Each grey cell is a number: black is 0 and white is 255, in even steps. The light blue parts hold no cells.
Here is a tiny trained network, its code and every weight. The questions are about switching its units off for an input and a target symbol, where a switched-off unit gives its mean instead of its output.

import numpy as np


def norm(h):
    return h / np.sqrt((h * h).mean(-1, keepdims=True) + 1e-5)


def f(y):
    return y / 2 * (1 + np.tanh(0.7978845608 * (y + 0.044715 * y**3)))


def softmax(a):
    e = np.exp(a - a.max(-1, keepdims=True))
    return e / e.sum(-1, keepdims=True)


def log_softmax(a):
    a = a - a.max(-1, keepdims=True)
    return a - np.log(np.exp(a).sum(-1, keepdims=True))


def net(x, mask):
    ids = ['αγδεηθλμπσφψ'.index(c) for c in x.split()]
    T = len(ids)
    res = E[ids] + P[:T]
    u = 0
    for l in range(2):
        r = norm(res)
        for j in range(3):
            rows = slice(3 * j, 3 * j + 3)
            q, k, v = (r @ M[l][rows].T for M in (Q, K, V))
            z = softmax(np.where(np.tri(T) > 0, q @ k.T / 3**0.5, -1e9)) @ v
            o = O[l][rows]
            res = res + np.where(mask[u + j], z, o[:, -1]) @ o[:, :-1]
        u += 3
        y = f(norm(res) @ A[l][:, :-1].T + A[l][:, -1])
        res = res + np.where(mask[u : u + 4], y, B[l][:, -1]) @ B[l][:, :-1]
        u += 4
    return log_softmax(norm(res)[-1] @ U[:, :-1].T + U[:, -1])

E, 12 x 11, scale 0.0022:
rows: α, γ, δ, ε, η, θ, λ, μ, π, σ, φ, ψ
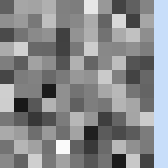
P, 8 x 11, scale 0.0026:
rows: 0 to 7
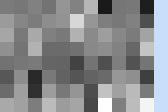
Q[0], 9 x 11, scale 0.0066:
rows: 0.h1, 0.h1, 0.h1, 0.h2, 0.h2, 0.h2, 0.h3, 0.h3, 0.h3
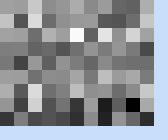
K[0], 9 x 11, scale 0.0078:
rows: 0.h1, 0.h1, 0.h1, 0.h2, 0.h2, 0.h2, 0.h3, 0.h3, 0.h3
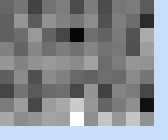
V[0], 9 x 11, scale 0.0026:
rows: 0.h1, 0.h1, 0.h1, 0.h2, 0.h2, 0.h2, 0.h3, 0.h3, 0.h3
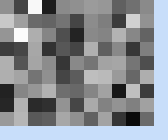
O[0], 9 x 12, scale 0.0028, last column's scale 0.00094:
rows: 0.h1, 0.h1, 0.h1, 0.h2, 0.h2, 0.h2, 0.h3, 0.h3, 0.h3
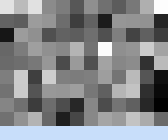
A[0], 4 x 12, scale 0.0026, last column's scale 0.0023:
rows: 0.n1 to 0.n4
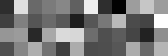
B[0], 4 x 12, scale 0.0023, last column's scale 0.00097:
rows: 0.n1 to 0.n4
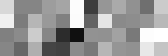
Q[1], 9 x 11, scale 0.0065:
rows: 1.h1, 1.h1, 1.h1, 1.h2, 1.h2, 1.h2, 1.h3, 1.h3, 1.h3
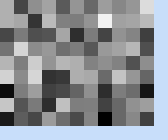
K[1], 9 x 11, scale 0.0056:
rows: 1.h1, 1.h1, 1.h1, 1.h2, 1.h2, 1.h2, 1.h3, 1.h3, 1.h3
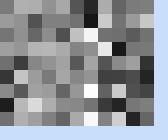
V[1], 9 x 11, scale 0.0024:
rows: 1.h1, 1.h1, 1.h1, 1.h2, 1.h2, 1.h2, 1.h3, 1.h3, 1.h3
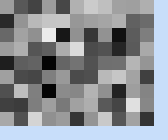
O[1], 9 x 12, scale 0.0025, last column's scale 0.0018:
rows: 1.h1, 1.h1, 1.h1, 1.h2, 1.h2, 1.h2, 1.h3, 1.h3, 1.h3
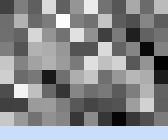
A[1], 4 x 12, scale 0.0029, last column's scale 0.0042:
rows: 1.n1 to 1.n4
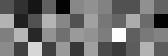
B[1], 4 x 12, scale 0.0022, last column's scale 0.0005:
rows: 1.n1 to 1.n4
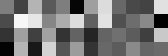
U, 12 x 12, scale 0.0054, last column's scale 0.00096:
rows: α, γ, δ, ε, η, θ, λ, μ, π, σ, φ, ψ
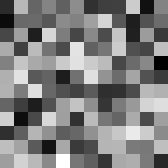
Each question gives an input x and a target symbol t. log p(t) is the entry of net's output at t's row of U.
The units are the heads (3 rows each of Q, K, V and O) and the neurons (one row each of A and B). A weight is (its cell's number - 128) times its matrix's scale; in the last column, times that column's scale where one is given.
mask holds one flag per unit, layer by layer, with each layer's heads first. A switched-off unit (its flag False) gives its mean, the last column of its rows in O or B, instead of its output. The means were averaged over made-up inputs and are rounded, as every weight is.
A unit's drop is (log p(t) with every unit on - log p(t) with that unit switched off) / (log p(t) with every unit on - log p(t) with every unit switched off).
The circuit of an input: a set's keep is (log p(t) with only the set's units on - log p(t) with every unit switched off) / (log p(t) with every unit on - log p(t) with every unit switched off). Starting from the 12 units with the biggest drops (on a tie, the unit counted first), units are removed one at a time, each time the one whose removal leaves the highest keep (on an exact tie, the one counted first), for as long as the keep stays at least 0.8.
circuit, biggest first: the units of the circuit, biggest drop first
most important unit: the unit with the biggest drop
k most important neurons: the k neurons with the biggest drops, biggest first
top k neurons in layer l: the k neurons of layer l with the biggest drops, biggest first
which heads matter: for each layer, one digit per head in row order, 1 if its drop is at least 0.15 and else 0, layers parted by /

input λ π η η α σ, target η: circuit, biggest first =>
(0.h3; 0.h1)
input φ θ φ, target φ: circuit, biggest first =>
(1.h1; 0.h3)
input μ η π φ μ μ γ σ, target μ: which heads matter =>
100 / 011
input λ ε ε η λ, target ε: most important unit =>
0.n2
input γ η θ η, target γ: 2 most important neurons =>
(0.n1; 1.n1)
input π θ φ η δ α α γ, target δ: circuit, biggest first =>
(0.h3; 0.h1)
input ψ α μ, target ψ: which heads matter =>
001 / 000
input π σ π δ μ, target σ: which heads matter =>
001 / 000
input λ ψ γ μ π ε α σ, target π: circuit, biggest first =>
(0.h3; 0.h1; 1.h3)
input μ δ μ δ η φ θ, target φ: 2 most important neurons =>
(0.n3; 0.n2)
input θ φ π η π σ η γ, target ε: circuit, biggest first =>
(1.h1; 0.h2)
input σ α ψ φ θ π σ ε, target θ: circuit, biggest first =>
(0.h3; 0.h1)
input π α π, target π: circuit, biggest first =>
(0.h3; 1.h2)
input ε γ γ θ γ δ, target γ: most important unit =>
0.h3
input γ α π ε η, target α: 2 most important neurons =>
(0.n3; 0.n1)
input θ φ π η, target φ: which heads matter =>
000 / 100
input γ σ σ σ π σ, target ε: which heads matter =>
000 / 100
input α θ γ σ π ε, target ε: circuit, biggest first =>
(1.h1; 0.h3)
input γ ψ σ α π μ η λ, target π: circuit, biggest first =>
(0.h3; 1.h1; 0.h1)
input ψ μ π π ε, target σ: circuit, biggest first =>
(1.h3; 0.h3; 0.h2)
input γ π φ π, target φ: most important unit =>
1.h1
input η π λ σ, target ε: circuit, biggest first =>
(1.h1; 1.h3)
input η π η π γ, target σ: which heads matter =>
010 / 001
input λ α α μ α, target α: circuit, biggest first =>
(0.h3; 1.h2)
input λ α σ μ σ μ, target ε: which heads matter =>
000 / 100
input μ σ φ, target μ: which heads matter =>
100 / 010
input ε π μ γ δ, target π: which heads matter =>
110 / 000
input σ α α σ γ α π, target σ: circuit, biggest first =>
(0.h3)
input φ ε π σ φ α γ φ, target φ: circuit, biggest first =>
(0.h3; 1.h3; 1.h1)
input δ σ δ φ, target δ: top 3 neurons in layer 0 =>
(0.n3; 0.n1; 0.n4)
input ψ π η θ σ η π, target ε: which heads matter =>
010 / 100
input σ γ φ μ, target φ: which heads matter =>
010 / 100
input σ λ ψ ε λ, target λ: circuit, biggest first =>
(1.h3; 0.h1)
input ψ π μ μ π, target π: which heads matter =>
100 / 000
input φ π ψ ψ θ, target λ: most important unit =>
1.h3
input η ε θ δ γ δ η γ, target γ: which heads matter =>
101 / 000
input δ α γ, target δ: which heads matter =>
001 / 000
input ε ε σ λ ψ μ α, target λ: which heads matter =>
101 / 000
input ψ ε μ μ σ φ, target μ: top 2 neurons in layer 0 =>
(0.n1; 0.n2)
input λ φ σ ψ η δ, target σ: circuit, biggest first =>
(0.h3)
